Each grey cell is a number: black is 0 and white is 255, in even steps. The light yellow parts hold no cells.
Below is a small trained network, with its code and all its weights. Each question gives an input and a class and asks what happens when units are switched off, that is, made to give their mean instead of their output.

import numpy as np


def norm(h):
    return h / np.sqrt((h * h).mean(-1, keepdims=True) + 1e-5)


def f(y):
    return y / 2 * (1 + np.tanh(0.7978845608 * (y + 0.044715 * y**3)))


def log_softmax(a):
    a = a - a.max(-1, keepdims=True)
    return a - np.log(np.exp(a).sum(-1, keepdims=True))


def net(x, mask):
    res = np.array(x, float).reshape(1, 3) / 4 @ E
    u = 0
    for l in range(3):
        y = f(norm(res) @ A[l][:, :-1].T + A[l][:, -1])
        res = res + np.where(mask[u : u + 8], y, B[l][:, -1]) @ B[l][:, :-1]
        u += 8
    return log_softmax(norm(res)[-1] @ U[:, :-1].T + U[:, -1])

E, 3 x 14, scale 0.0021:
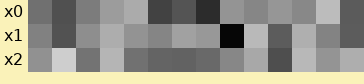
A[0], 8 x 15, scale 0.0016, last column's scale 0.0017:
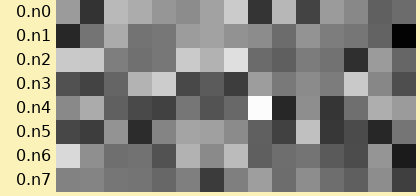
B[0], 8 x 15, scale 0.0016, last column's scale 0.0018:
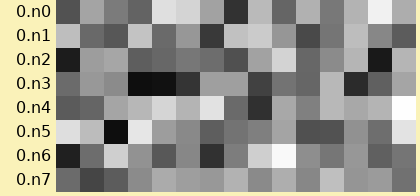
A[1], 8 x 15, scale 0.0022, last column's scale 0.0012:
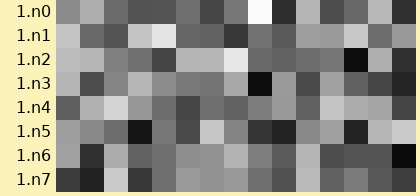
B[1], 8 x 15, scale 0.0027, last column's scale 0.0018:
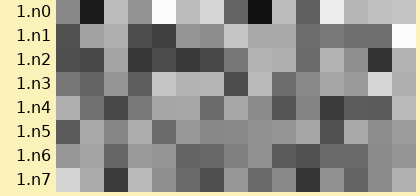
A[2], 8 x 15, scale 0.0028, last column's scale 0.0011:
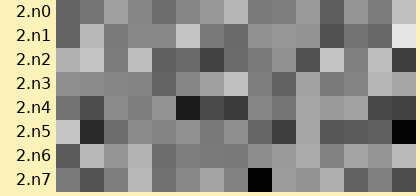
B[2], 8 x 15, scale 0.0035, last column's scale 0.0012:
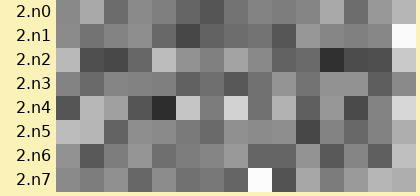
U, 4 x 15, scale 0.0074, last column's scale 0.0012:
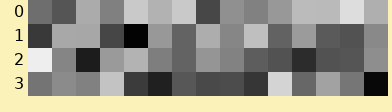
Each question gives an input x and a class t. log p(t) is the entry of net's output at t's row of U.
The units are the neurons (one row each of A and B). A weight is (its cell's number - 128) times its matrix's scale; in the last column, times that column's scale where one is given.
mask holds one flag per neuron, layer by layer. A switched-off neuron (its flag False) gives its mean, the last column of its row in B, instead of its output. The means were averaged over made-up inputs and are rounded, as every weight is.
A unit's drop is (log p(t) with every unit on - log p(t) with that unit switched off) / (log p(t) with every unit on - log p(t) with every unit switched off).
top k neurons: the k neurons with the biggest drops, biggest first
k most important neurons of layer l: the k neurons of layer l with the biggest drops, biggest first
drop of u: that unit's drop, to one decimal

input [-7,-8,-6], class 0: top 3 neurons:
[1.n0, 2.n4, 1.n1]
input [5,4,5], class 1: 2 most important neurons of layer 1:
[1.n0, 1.n7]
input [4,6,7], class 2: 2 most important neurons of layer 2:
[2.n2, 2.n6]
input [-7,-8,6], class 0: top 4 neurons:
[1.n0, 2.n4, 1.n1, 0.n3]
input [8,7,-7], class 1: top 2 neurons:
[2.n4, 1.n0]
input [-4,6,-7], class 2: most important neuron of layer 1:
[1.n0]
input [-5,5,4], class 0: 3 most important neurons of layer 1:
[1.n1, 1.n3, 1.n7]
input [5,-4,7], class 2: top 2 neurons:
[2.n2, 1.n2]
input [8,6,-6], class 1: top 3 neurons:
[2.n4, 1.n0, 0.n4]
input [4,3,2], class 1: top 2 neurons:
[1.n0, 0.n4]
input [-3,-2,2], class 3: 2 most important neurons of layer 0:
[0.n2, 0.n4]
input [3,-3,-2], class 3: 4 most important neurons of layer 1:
[1.n2, 1.n1, 1.n5, 1.n3]
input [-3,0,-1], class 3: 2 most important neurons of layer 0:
[0.n2, 0.n3]
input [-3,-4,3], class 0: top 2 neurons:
[1.n0, 1.n7]
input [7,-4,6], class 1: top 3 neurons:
[2.n4, 1.n7, 0.n5]
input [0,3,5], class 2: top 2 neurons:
[1.n0, 2.n2]
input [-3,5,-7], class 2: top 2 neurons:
[1.n0, 0.n4]
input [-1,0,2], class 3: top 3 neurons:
[1.n7, 2.n1, 2.n2]
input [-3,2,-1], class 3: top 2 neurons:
[0.n2, 1.n0]
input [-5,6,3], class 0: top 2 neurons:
[1.n1, 2.n4]
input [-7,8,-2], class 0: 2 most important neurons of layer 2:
[2.n7, 2.n4]
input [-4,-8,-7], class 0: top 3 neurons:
[1.n0, 1.n4, 2.n2]
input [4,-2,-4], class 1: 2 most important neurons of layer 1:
[1.n4, 1.n1]
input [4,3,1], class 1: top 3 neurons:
[1.n0, 0.n4, 2.n4]
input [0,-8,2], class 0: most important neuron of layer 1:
[1.n0]
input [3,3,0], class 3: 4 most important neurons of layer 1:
[1.n0, 1.n5, 1.n2, 1.n1]
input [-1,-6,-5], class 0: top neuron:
[1.n0]
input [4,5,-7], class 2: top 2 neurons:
[1.n0, 0.n4]
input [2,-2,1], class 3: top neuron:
[0.n4]
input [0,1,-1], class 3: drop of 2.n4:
0.1
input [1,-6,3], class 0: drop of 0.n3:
0.0
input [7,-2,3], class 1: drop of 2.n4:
0.2
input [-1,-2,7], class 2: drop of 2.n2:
0.2
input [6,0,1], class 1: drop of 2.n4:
0.1
